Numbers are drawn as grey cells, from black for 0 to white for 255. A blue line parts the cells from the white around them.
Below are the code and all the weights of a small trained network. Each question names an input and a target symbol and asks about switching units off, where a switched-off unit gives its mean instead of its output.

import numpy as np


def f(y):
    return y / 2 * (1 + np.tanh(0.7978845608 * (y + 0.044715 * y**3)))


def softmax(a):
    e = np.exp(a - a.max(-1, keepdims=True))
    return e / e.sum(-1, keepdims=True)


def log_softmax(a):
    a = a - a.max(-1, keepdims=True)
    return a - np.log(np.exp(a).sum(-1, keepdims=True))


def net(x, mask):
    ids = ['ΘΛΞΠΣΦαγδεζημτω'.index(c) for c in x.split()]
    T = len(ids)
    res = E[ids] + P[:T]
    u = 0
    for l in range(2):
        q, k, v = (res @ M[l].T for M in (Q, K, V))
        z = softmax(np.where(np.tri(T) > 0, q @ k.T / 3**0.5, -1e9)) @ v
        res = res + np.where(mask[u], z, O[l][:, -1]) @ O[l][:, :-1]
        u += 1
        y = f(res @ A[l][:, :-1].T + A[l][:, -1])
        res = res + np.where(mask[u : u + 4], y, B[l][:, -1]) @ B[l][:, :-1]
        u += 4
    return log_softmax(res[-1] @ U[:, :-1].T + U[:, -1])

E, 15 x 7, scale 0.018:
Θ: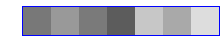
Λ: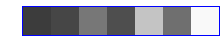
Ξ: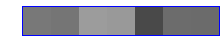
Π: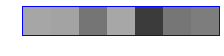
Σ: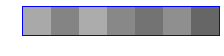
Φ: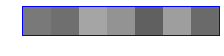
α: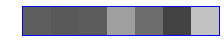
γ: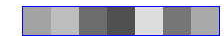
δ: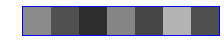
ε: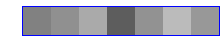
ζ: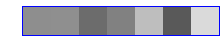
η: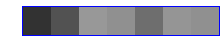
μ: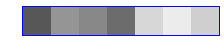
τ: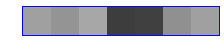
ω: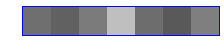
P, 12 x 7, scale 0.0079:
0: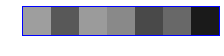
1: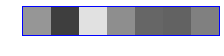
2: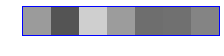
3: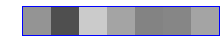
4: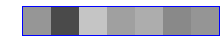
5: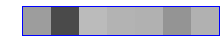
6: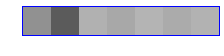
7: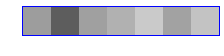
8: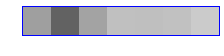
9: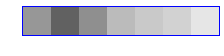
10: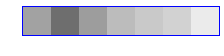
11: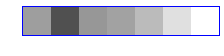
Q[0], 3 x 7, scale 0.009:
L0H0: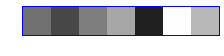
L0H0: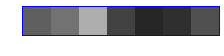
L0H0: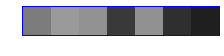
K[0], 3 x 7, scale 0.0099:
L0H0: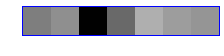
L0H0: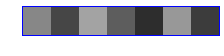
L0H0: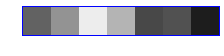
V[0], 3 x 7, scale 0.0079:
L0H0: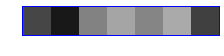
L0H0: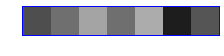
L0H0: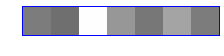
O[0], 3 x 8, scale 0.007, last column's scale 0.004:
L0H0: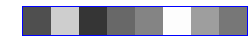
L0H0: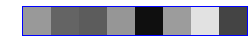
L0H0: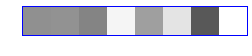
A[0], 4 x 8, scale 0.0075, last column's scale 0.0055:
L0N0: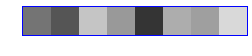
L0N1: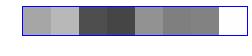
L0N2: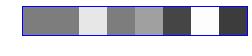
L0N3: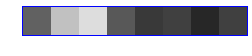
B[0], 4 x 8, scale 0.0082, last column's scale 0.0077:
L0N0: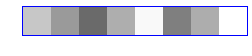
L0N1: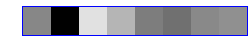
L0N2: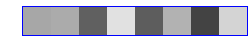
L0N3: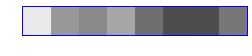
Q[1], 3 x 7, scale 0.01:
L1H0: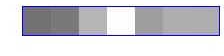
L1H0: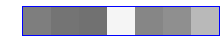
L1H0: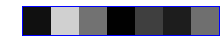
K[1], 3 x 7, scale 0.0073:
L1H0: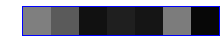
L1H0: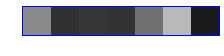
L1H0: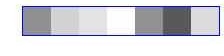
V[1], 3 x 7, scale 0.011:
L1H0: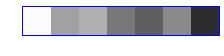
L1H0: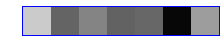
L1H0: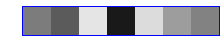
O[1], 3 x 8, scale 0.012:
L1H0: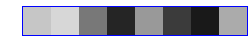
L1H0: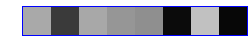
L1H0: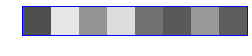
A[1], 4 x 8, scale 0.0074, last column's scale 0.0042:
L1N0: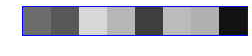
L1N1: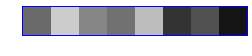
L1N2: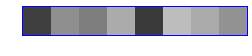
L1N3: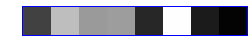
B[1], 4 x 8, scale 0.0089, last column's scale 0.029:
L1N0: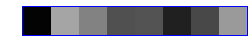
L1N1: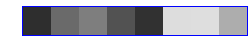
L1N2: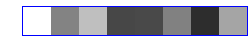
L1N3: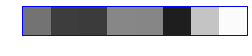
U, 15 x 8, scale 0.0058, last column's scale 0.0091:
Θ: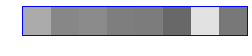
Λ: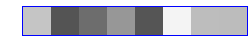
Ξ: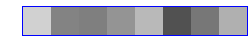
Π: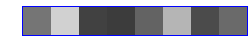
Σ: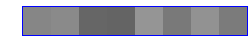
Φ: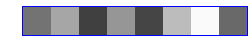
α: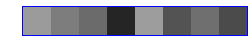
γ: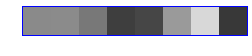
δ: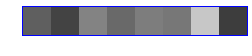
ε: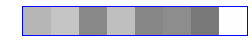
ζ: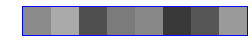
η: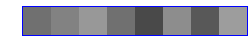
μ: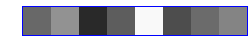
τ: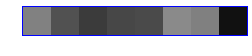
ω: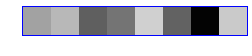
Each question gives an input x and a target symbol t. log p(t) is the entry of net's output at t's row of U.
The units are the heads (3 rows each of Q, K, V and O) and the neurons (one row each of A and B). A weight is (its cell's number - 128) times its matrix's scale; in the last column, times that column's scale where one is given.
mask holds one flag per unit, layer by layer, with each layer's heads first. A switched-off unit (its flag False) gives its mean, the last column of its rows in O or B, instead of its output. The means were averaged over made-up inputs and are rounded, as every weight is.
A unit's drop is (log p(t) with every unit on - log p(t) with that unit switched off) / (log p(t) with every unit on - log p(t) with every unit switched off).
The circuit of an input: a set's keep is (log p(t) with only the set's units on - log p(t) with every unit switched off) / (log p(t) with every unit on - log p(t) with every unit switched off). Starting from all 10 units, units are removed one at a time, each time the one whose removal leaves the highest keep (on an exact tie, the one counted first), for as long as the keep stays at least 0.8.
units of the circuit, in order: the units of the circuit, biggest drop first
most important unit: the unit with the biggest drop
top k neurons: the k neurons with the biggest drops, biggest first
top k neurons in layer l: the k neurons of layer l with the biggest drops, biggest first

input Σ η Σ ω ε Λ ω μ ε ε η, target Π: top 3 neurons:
L1N1, L1N3, L0N3
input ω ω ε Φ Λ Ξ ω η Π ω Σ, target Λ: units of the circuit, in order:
L0H0, L1H0
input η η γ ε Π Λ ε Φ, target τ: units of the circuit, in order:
L1H0, L0H0, L1N3, L1N2
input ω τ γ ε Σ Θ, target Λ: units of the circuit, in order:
L1H0, L0H0, L1N3
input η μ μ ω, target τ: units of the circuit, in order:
L0H0, L1H0, L1N3, L1N2
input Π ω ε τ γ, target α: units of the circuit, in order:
L1H0, L1N1
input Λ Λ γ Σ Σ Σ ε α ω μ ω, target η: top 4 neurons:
L1N0, L1N3, L1N2, L0N0
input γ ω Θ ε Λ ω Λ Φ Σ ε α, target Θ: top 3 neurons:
L0N0, L1N1, L0N1
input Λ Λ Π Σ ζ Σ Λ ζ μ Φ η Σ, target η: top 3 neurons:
L1N0, L1N3, L1N2
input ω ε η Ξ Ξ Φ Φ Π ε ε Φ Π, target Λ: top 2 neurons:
L1N3, L1N0
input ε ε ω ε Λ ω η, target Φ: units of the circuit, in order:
L1H0, L1N1, L0N2
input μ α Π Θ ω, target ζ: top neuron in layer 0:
L0N0
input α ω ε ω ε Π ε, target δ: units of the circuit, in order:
L1H0, L1N0, L0H0
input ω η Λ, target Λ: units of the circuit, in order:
L0H0, L1H0, L1N3
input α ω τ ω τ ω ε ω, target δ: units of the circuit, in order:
L1H0, L0H0
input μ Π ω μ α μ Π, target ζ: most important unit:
L1N3
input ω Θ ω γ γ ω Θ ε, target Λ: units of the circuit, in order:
L1H0, L0H0, L1N3
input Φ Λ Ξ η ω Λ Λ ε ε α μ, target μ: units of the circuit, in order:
L0H0, L1N3, L1H0
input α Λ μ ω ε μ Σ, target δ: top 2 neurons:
L1N0, L0N2
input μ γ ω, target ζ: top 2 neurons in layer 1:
L1N3, L1N2
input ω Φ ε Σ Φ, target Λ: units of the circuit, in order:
L0H0, L1H0
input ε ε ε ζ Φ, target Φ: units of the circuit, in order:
L1H0, L1N1, L0N2, L1N2
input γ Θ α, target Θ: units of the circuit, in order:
L1H0, L0H0, L1N1
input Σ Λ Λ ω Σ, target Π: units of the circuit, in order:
L1H0, L1N1, L1N3
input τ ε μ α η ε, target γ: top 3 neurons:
L1N1, L0N3, L0N2
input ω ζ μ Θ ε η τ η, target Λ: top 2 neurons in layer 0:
L0N1, L0N0
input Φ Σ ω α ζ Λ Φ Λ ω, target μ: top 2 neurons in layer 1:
L1N3, L1N1
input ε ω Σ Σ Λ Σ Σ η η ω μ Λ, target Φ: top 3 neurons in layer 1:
L1N1, L1N3, L1N0
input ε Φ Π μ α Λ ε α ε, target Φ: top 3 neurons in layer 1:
L1N1, L1N3, L1N0
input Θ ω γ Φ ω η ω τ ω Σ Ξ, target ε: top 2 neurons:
L1N3, L0N0
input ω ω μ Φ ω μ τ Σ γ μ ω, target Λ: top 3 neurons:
L1N3, L1N0, L0N2
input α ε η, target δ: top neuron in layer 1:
L1N0
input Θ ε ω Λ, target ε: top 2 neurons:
L1N3, L0N2
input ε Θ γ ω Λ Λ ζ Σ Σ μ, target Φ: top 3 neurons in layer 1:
L1N1, L1N3, L1N0
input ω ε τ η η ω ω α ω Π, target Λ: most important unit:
L0H0
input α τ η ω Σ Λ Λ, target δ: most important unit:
L1H0
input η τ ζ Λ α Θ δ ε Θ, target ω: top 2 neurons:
L1N1, L1N3
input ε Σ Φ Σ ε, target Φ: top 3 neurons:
L1N1, L1N3, L0N2
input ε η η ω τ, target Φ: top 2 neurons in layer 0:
L0N0, L0N2
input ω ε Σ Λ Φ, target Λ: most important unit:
L0H0
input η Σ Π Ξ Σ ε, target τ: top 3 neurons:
L1N3, L1N2, L1N0
